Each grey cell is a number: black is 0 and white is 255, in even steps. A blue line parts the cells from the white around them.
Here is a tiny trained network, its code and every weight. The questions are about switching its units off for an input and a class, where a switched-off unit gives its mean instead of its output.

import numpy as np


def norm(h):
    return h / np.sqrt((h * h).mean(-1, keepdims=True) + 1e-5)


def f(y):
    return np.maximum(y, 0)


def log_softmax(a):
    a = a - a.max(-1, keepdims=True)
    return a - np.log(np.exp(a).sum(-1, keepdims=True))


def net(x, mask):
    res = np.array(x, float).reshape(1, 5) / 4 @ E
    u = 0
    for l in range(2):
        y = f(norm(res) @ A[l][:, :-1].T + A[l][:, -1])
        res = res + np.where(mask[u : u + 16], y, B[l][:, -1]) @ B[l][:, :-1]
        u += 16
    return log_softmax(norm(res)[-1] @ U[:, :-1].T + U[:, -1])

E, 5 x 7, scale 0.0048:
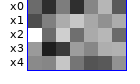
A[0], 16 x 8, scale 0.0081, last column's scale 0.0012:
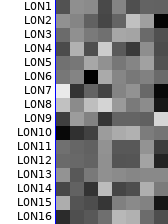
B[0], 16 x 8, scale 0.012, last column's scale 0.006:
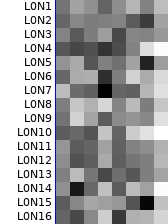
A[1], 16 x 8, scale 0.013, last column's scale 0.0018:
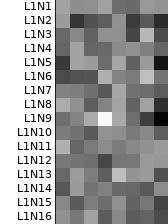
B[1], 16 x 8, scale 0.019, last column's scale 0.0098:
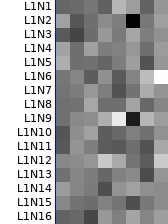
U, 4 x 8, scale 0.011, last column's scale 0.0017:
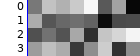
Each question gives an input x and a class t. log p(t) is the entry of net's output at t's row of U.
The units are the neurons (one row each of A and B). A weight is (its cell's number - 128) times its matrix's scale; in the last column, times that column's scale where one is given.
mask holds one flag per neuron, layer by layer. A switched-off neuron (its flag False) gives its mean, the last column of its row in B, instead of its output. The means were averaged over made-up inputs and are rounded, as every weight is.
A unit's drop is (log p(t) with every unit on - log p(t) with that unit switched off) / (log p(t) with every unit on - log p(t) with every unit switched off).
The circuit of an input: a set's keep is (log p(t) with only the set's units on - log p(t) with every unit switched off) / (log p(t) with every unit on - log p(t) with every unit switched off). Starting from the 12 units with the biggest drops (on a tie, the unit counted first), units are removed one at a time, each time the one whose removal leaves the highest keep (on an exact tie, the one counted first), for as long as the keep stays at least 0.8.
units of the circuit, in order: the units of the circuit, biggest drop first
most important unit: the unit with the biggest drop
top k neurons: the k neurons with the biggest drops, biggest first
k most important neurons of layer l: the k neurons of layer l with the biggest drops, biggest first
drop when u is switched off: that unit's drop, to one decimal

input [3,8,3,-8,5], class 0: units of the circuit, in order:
L0N4; L1N9; L0N7
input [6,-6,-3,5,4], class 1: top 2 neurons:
L0N7; L0N15
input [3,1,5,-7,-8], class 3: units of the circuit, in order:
L1N6; L0N10
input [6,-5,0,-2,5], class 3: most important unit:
L0N9
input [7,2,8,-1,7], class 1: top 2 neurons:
L0N7; L0N6
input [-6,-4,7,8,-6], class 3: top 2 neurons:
L0N8; L0N6
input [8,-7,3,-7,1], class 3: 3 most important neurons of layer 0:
L0N9; L0N1; L0N14
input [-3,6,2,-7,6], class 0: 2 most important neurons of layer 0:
L0N7; L0N8
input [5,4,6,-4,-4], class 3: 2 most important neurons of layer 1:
L1N6; L1N2
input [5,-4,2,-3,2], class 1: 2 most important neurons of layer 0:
L0N7; L0N6
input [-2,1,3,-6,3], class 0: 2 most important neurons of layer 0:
L0N4; L0N7
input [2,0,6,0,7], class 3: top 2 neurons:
L0N8; L1N6
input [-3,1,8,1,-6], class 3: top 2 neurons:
L0N7; L0N8
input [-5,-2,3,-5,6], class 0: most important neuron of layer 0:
L0N7
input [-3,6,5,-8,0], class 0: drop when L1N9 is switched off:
0.1
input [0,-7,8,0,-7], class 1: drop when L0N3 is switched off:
0.0
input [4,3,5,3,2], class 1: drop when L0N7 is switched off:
0.6
